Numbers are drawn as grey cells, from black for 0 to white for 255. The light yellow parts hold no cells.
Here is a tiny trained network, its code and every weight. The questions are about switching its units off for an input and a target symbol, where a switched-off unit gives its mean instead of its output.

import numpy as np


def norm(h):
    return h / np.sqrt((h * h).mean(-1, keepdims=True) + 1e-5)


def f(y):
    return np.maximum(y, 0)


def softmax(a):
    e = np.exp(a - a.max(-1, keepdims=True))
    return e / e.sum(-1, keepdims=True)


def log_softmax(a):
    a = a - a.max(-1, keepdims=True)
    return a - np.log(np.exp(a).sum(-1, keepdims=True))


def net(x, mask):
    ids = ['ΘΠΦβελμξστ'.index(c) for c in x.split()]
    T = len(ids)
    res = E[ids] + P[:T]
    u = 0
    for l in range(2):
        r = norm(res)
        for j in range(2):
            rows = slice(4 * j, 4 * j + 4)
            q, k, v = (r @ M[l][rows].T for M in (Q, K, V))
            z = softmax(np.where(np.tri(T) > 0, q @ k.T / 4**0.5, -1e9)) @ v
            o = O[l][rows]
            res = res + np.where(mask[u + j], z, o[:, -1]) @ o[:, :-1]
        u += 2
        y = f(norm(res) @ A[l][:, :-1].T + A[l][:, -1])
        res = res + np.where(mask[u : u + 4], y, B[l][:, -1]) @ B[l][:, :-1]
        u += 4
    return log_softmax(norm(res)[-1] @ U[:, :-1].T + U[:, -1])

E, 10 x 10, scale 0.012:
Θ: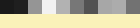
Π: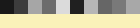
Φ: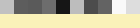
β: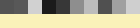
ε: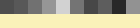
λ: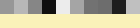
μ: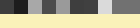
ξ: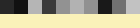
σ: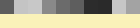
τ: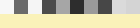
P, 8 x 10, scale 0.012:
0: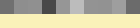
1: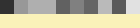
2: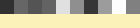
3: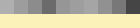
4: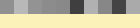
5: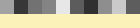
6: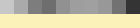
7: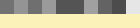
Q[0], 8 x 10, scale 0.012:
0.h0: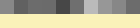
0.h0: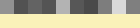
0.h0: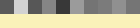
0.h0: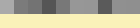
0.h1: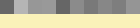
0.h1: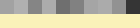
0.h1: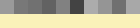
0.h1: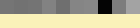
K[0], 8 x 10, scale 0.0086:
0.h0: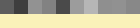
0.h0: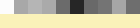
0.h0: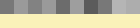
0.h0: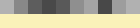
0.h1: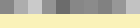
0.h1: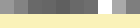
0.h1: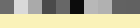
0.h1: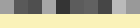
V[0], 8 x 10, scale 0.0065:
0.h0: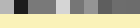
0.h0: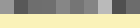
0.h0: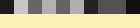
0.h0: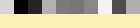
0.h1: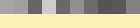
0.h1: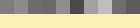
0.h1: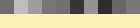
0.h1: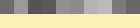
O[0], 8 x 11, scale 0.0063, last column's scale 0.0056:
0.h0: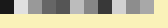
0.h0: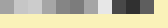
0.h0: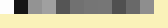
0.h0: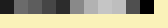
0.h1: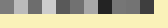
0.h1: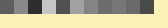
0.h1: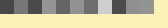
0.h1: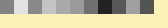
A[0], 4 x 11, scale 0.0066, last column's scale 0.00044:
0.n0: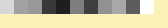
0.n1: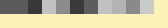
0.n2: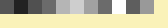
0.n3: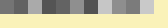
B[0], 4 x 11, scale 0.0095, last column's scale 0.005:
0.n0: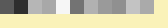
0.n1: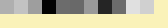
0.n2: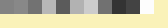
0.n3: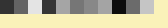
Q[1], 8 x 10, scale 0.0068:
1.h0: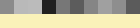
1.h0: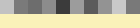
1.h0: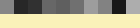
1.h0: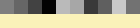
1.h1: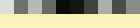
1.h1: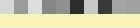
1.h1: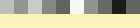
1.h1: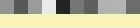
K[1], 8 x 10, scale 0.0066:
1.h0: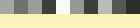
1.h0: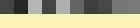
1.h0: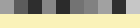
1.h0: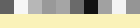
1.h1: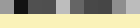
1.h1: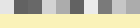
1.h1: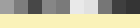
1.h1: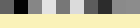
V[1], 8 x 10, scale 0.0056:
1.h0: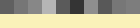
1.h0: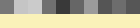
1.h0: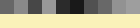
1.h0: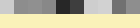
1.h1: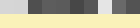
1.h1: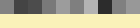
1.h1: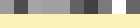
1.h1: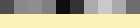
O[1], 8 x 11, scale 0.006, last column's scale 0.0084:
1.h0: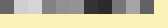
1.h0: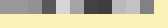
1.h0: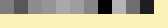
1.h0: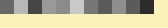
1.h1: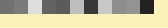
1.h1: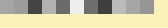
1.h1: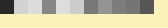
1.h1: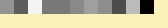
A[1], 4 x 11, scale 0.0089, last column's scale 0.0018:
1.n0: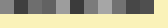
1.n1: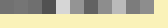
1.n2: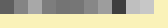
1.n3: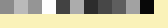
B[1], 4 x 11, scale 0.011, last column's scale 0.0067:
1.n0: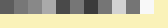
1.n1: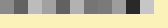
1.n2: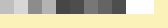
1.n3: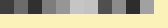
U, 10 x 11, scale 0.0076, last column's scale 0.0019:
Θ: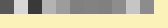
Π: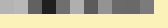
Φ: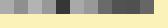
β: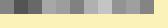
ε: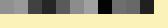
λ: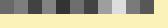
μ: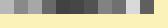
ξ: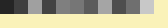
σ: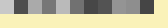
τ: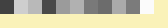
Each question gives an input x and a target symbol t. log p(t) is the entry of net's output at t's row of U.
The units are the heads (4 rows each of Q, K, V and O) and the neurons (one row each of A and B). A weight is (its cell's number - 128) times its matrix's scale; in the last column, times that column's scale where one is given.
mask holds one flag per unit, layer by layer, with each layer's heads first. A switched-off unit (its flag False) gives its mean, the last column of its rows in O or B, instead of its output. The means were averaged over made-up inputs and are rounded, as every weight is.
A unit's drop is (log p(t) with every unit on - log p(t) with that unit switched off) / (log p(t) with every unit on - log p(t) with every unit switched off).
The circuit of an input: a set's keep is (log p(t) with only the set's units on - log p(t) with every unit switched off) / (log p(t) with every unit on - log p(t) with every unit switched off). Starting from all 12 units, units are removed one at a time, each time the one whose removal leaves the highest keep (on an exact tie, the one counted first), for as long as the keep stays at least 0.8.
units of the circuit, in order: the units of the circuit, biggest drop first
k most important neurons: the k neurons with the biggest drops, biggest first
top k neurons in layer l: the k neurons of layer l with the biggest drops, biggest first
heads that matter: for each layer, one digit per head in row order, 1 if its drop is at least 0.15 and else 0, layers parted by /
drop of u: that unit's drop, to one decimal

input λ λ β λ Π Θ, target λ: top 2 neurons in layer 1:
[1.n0, 1.n2]
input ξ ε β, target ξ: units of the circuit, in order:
[0.n3]
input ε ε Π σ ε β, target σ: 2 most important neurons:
[0.n2, 1.n2]
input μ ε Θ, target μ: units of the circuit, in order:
[0.n1, 1.h1, 0.h0]
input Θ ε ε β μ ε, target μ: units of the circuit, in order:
[1.h1, 0.h0, 1.n2]
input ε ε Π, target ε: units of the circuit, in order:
[0.n2, 0.n1, 1.h1]
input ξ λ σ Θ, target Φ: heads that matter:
11 / 00
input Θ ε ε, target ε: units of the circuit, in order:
[0.n2, 0.n1, 0.h0]
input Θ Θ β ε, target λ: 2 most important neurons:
[0.n1, 1.n0]
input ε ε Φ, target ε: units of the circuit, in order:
[0.n2, 0.n1, 1.n0]
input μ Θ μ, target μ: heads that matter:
00 / 01
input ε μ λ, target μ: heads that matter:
10 / 11
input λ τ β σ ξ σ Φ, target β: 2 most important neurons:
[0.n0, 0.n2]
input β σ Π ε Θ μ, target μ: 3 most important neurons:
[0.n1, 1.n2, 0.n2]
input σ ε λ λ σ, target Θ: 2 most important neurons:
[0.n2, 1.n3]
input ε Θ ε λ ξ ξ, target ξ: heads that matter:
10 / 00
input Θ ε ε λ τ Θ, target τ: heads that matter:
10 / 00
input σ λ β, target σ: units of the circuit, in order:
[0.h0]
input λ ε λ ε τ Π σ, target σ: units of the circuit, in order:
[0.h0, 1.n2]
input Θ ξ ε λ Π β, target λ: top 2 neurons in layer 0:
[0.n1, 0.n0]
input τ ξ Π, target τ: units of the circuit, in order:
[0.h0, 1.n1]
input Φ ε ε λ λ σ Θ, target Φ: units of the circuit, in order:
[0.n2, 0.h0]
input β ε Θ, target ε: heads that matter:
00 / 00
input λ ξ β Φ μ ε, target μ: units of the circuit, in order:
[0.h0, 1.h1, 1.n2]
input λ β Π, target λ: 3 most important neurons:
[1.n0, 1.n1, 0.n0]
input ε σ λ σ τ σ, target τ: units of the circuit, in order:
[0.h0, 1.n2]
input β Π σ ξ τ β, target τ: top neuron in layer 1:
[1.n1]
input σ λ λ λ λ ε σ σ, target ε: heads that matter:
10 / 11
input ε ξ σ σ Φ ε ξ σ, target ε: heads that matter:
10 / 10
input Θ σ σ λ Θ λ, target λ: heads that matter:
10 / 10
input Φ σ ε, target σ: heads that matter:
10 / 00
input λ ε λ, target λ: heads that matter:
00 / 10
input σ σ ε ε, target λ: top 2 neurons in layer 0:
[0.n2, 0.n1]
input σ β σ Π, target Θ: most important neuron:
[0.n1]
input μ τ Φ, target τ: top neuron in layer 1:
[1.n1]
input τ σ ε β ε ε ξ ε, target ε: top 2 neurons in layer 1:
[1.n3, 1.n0]
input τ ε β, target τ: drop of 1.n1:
0.2
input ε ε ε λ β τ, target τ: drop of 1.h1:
0.0
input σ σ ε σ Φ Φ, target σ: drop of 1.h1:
0.1
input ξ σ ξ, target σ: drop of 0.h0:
1.1
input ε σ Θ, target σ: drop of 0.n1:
0.2
